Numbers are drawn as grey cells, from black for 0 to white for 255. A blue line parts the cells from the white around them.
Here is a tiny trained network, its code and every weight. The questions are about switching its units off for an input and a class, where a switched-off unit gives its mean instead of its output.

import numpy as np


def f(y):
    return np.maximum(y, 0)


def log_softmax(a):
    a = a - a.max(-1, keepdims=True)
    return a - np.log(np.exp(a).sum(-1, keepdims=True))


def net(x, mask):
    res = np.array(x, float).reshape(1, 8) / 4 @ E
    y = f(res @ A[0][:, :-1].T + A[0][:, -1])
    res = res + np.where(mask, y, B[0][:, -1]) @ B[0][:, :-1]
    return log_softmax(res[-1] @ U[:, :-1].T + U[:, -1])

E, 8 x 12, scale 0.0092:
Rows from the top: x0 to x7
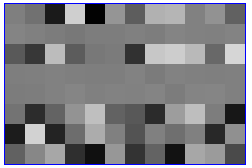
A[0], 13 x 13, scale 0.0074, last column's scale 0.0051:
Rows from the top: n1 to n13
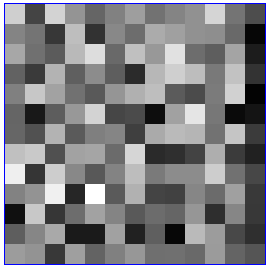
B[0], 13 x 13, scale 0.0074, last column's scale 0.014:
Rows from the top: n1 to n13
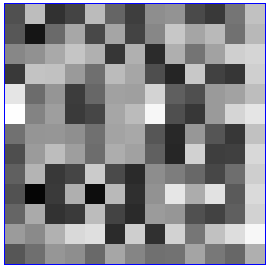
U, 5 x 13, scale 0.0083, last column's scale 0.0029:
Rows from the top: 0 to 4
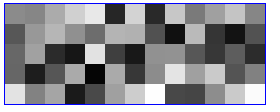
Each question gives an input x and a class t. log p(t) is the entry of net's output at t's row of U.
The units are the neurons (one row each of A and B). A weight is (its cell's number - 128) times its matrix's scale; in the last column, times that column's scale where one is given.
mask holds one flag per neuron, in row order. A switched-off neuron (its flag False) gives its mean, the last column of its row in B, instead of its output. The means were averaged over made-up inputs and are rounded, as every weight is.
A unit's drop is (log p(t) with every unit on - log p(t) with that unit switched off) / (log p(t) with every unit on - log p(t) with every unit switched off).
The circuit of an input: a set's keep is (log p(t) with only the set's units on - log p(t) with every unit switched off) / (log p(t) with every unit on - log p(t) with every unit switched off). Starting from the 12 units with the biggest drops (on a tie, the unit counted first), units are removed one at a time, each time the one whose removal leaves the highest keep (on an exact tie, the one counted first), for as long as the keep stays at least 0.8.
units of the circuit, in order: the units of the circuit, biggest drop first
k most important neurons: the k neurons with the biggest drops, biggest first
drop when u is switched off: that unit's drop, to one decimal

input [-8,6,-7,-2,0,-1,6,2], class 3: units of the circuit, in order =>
[n10]
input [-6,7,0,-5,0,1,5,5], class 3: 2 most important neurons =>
[n10 n3]
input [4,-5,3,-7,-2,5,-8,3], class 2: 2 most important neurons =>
[n9 n1]
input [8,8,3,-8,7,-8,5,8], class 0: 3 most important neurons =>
[n12 n10 n6]
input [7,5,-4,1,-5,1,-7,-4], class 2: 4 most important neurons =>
[n9 n1 n10 n12]
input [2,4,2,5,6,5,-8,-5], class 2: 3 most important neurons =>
[n9 n1 n12]
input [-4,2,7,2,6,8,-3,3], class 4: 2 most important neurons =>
[n6 n8]
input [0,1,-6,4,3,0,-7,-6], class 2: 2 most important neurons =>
[n9 n12]
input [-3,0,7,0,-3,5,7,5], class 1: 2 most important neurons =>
[n4 n7]
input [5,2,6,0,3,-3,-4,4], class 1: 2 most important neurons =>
[n4 n10]
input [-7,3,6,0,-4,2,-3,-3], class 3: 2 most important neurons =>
[n10 n8]
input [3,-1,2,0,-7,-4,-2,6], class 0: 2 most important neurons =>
[n12 n6]
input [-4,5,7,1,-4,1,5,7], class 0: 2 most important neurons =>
[n12 n8]
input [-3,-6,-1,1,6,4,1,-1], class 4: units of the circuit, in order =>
[n6]
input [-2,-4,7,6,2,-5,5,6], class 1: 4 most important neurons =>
[n4 n7 n3 n6]
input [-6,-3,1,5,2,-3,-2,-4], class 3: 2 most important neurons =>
[n10 n12]
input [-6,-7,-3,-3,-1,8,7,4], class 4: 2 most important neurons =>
[n6 n9]
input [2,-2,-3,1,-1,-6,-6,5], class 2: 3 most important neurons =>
[n9 n6 n1]
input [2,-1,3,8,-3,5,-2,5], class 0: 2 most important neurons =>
[n12 n5]
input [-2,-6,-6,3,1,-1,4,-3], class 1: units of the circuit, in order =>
[n8]
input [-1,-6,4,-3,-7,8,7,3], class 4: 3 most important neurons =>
[n6 n9 n1]
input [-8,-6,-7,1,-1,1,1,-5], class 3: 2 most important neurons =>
[n10 n4]
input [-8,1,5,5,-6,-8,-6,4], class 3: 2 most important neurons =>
[n10 n6]
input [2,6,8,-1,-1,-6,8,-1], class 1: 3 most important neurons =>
[n4 n7 n9]
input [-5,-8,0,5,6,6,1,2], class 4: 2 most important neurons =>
[n6 n2]
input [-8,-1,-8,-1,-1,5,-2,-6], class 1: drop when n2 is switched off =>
0.2
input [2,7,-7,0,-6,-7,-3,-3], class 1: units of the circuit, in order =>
[n8]
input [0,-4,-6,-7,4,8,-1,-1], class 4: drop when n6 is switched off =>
1.6
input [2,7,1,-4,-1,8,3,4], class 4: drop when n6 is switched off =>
1.0
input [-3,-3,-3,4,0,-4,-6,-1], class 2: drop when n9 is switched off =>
0.2
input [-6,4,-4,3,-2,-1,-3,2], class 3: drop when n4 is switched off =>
0.1
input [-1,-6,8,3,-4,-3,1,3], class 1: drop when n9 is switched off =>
0.0
